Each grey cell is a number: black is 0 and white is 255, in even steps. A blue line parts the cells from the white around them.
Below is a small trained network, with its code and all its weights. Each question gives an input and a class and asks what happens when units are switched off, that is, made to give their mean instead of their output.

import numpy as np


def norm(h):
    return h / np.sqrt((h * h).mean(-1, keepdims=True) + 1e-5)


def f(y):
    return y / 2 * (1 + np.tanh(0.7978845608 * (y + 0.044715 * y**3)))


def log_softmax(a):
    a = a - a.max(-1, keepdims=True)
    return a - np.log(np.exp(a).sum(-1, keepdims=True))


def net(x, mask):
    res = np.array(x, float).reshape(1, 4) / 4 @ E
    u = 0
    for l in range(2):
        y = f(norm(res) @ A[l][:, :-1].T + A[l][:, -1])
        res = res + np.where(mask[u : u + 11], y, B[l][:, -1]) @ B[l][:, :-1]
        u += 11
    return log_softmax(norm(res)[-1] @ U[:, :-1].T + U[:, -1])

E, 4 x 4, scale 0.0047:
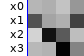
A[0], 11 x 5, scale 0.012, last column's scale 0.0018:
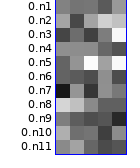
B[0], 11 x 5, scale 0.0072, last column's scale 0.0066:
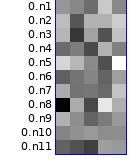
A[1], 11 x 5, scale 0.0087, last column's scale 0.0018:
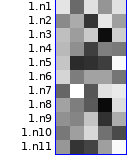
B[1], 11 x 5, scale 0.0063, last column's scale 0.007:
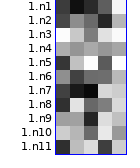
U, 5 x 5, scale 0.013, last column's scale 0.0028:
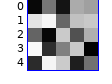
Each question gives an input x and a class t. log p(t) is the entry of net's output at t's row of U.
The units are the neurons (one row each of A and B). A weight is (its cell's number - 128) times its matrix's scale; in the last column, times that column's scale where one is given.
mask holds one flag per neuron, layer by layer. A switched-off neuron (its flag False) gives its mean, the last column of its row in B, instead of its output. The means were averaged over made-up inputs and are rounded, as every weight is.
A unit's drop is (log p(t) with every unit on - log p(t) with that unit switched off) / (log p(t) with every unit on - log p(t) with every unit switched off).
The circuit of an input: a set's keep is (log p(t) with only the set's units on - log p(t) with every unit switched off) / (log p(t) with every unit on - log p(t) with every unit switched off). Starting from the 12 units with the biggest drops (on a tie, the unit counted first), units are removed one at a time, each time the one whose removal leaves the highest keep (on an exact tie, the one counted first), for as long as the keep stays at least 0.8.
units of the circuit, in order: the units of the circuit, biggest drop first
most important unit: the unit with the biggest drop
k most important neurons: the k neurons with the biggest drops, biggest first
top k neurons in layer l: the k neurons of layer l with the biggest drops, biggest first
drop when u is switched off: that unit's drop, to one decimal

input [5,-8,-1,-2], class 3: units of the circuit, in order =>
(0.n2)
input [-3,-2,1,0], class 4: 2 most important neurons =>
(1.n5 1.n7)
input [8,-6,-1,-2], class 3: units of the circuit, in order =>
(0.n2 1.n1)
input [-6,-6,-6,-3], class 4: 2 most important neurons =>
(1.n5 0.n5)
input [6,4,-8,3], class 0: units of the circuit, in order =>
(0.n8 1.n7)
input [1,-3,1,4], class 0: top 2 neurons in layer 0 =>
(0.n8 0.n7)
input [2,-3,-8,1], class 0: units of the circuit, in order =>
(1.n7 0.n8)
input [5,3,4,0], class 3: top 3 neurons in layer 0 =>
(0.n2 0.n5 0.n11)
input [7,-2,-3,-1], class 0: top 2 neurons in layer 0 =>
(0.n8 0.n3)
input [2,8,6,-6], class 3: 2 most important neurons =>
(1.n1 0.n2)
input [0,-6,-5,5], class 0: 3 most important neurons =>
(0.n8 1.n7 0.n5)
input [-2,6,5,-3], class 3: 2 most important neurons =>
(1.n1 0.n2)
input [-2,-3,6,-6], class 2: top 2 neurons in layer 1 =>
(1.n3 1.n1)
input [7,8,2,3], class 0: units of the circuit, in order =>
(0.n8)
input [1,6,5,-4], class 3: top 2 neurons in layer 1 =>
(1.n1 1.n6)
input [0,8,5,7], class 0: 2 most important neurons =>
(0.n8 1.n7)
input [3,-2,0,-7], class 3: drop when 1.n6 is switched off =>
0.2
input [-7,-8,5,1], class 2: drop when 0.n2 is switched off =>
0.1
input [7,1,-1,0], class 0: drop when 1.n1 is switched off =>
0.0
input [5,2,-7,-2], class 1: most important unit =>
0.n5
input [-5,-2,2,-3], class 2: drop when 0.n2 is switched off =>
0.1
